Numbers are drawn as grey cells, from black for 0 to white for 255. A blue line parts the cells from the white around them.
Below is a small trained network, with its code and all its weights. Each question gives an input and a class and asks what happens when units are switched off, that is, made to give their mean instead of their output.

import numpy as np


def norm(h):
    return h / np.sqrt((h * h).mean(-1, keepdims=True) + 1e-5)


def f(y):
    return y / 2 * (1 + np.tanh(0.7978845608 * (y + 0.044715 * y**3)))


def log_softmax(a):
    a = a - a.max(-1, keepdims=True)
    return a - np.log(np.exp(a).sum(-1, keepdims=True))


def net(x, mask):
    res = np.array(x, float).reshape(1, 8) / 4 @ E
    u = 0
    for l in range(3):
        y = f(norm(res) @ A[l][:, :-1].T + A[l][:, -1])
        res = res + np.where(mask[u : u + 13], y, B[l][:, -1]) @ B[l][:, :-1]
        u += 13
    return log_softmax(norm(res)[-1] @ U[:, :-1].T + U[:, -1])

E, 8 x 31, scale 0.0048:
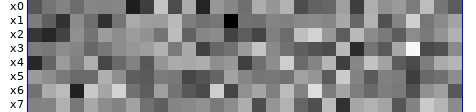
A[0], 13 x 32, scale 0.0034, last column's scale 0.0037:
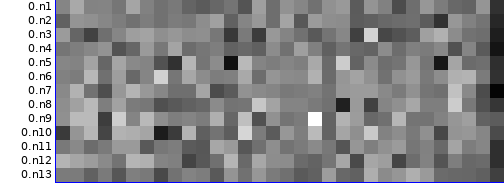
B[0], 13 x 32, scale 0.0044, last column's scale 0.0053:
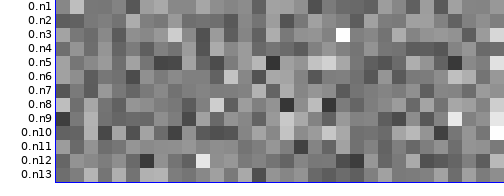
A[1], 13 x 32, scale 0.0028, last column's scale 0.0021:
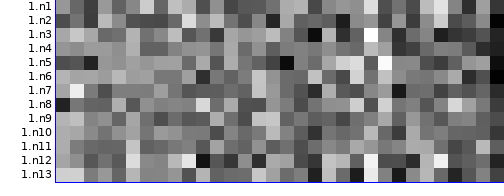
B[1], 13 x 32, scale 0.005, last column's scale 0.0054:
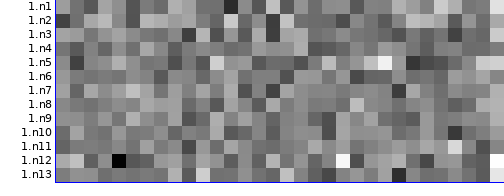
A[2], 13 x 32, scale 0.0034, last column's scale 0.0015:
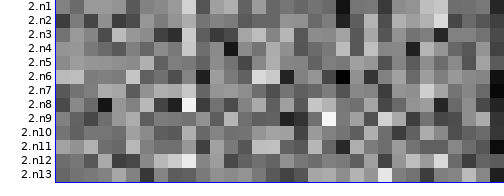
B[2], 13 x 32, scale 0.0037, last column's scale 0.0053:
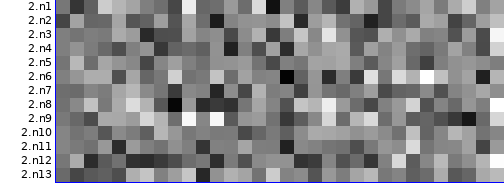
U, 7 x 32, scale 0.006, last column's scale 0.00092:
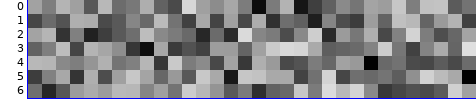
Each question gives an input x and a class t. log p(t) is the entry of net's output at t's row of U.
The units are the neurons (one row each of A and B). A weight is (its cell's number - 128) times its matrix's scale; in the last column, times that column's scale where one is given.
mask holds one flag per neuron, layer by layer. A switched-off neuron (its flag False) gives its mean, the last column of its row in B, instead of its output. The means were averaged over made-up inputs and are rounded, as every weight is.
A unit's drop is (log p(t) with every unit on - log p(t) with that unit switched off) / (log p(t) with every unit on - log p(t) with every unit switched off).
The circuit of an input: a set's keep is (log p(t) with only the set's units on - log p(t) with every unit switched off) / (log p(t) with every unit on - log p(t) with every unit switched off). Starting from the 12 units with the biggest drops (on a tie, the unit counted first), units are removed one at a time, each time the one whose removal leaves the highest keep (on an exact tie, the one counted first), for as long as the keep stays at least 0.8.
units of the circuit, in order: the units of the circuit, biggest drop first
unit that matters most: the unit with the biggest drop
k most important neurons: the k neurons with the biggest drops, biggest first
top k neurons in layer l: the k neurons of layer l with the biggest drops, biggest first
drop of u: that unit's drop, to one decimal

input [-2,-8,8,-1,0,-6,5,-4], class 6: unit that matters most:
1.n5
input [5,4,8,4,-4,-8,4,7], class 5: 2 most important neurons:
0.n9; 1.n12
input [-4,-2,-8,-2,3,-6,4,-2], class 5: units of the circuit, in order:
0.n9; 2.n8
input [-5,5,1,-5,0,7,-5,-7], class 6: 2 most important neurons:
1.n5; 2.n9
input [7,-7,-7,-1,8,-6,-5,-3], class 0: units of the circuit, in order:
0.n8; 2.n6
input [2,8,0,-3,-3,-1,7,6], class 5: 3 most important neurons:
0.n9; 0.n6; 1.n8
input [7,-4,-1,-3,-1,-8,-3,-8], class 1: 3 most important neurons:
1.n2; 2.n1; 0.n9
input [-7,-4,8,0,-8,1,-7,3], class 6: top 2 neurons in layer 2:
2.n9; 2.n13
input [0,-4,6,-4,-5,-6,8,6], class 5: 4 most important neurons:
0.n9; 1.n8; 0.n6; 2.n8
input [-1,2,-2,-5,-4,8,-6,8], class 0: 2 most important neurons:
0.n8; 2.n6
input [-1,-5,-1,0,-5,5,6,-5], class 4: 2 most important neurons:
1.n13; 1.n3
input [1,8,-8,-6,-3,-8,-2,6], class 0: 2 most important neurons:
2.n6; 0.n8
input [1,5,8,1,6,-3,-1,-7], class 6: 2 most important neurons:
1.n5; 2.n9
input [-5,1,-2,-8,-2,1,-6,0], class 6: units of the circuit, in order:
1.n5
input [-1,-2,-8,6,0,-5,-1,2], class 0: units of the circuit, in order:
0.n8; 2.n6
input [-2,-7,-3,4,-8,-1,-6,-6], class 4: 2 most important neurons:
1.n3; 0.n12
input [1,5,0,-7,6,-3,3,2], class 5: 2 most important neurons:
0.n9; 0.n6
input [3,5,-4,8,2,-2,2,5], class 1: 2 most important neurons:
1.n12; 2.n1
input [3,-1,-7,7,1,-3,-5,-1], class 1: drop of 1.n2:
0.2
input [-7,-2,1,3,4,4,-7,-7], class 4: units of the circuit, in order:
1.n13
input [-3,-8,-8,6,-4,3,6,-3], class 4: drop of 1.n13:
0.1
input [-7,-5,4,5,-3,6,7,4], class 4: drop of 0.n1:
0.0
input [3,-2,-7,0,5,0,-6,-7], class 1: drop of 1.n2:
0.2
